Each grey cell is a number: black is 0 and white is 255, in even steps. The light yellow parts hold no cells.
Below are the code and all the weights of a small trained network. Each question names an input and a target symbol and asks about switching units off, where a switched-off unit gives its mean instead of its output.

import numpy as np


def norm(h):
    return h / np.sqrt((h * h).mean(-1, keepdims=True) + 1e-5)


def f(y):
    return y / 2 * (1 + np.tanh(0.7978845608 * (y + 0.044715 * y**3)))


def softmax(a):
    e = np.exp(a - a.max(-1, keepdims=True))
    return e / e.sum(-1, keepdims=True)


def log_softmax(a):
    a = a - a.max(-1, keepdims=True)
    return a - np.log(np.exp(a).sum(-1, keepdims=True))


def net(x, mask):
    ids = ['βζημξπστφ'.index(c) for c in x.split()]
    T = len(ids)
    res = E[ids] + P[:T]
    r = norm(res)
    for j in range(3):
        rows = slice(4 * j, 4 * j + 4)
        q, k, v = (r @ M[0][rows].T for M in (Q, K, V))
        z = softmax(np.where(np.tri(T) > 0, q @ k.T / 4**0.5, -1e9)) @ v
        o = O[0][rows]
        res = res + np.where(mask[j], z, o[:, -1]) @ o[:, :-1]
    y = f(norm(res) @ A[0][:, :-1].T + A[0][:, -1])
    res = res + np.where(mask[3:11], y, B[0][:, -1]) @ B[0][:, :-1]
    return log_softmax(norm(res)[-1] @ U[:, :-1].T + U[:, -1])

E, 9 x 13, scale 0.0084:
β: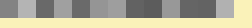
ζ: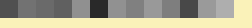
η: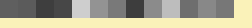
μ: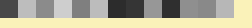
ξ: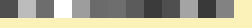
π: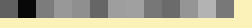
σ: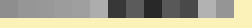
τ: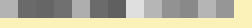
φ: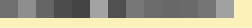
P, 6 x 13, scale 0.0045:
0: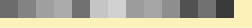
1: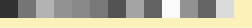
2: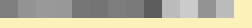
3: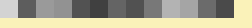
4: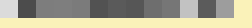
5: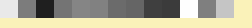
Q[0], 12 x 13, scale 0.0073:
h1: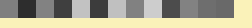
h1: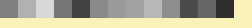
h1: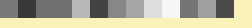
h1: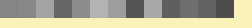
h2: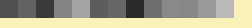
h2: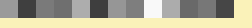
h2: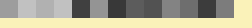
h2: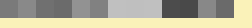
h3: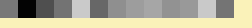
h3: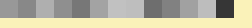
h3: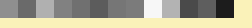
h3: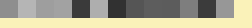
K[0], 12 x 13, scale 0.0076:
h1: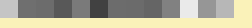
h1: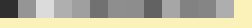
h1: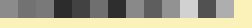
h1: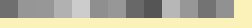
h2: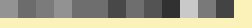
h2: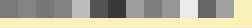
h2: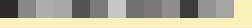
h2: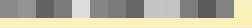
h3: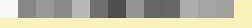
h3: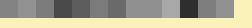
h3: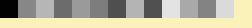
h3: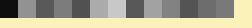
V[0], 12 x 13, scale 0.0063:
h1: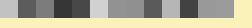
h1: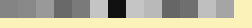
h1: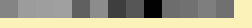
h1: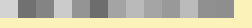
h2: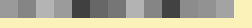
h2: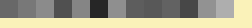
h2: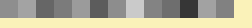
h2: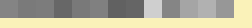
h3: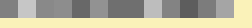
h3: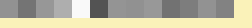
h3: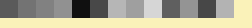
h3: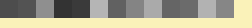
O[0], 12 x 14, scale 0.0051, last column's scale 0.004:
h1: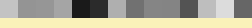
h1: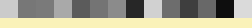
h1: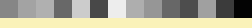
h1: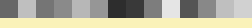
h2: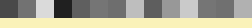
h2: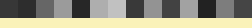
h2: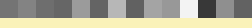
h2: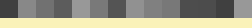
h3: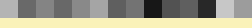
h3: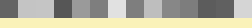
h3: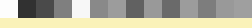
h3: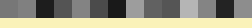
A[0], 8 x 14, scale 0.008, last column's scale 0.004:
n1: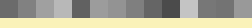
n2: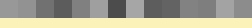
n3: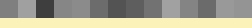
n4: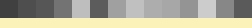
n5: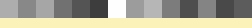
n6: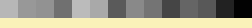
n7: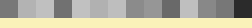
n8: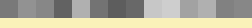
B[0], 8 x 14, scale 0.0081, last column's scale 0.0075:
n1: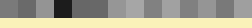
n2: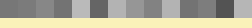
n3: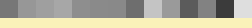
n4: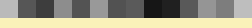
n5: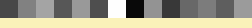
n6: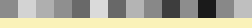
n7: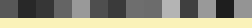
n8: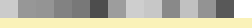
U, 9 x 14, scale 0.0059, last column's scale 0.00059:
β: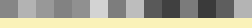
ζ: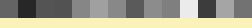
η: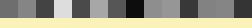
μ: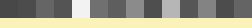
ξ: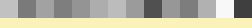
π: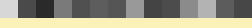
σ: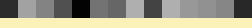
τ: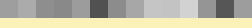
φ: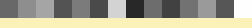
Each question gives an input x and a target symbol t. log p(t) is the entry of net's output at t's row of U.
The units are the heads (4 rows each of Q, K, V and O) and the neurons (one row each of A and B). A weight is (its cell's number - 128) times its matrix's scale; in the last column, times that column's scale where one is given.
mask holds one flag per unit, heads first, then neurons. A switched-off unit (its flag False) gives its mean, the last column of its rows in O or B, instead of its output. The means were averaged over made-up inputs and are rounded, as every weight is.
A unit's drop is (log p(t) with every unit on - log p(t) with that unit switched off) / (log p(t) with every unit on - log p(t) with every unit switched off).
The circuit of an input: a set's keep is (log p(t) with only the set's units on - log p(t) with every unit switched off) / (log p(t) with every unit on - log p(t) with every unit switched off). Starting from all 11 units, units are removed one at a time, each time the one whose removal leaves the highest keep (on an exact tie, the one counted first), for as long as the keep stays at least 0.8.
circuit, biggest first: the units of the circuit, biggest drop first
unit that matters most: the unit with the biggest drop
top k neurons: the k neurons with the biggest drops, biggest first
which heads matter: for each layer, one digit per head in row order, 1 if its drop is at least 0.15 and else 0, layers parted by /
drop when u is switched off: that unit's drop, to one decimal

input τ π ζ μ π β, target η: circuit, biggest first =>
[h1]
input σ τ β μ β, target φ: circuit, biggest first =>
[h1 n5]
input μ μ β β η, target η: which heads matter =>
011
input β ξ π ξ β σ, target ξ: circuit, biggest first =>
[h1 h3]
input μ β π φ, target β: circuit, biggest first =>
[h1 n6]
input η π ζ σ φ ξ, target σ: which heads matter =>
001
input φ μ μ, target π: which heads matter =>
101
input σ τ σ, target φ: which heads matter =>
100
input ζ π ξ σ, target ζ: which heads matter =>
010
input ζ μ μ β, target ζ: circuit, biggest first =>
[h2 h1]
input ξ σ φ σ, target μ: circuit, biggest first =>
[h1 n7]
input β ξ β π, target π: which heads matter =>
100
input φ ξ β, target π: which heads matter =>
101
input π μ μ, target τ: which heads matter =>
001
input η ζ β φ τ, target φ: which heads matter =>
100
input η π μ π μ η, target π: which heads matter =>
101
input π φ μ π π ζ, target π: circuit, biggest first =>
[h3 n4]
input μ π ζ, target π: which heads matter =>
000
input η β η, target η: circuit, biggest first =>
[h2]
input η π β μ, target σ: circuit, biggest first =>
[h1 h3]
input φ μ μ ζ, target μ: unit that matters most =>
h3
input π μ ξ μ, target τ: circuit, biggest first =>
[h3 n8]
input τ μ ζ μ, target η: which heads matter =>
100
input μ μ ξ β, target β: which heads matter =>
101
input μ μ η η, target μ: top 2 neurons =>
[n8 n2]
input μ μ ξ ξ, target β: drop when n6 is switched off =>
0.3
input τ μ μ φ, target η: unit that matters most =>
h1
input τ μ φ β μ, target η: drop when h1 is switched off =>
0.2
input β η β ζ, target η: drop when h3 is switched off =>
0.0
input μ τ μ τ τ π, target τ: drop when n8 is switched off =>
0.2
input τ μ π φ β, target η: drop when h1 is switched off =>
0.1
